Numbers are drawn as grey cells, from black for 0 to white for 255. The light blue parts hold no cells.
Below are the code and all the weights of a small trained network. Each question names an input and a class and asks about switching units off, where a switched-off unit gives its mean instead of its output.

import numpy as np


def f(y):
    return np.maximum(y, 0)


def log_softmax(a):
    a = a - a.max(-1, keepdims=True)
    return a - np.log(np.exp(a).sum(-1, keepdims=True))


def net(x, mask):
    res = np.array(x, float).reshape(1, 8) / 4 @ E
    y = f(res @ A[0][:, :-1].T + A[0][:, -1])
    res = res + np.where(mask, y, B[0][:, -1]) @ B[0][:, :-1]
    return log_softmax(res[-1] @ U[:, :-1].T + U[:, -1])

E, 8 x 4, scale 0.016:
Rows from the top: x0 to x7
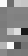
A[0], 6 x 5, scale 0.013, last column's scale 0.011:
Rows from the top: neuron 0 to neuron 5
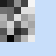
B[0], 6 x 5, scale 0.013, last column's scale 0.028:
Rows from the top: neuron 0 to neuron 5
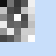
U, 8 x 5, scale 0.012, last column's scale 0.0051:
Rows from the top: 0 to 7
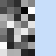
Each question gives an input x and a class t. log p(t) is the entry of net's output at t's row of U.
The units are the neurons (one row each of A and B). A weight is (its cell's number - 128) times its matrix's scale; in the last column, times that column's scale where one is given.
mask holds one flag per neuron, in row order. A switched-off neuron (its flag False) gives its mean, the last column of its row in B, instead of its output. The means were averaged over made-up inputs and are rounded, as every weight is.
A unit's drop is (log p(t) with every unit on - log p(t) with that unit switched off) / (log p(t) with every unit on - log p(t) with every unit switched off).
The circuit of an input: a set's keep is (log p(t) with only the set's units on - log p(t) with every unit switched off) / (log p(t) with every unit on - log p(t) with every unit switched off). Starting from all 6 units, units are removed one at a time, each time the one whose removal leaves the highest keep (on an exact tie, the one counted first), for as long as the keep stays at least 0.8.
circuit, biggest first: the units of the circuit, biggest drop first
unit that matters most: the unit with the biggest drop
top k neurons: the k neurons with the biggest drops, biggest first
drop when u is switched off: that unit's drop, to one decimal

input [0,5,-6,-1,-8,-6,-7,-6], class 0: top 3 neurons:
(neuron 0; neuron 2; neuron 1)
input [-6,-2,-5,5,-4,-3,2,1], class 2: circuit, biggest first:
(neuron 4)
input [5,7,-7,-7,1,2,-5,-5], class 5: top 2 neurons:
(neuron 2; neuron 1)
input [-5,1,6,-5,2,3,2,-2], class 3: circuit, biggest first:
(neuron 4; neuron 1)
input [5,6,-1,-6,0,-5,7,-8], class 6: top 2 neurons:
(neuron 3; neuron 4)
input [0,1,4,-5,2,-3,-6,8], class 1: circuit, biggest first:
(neuron 0; neuron 1)
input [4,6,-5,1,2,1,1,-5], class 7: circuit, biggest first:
(neuron 5; neuron 1)
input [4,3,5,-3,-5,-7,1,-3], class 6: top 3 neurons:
(neuron 3; neuron 1; neuron 4)
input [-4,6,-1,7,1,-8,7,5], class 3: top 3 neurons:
(neuron 1; neuron 5; neuron 4)
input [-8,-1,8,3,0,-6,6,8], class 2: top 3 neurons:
(neuron 2; neuron 4; neuron 3)
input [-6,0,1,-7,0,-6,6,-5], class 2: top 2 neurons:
(neuron 2; neuron 3)
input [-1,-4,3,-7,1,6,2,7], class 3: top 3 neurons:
(neuron 1; neuron 5; neuron 0)
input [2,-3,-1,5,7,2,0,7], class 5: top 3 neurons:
(neuron 4; neuron 3; neuron 2)
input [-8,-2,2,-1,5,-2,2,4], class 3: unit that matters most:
neuron 4
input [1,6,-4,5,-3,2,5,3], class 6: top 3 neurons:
(neuron 3; neuron 0; neuron 5)
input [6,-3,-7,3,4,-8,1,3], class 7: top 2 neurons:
(neuron 5; neuron 0)
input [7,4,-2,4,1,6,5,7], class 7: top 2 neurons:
(neuron 1; neuron 5)
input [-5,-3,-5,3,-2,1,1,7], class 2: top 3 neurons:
(neuron 4; neuron 5; neuron 2)
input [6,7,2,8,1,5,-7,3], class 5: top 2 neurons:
(neuron 2; neuron 1)
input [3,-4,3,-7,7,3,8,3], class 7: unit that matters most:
neuron 3
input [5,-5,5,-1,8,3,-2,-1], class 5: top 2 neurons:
(neuron 2; neuron 4)
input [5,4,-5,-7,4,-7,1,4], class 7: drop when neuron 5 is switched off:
0.6
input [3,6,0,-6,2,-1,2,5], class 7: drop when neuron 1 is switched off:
0.4
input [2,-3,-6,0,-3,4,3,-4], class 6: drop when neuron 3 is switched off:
0.0
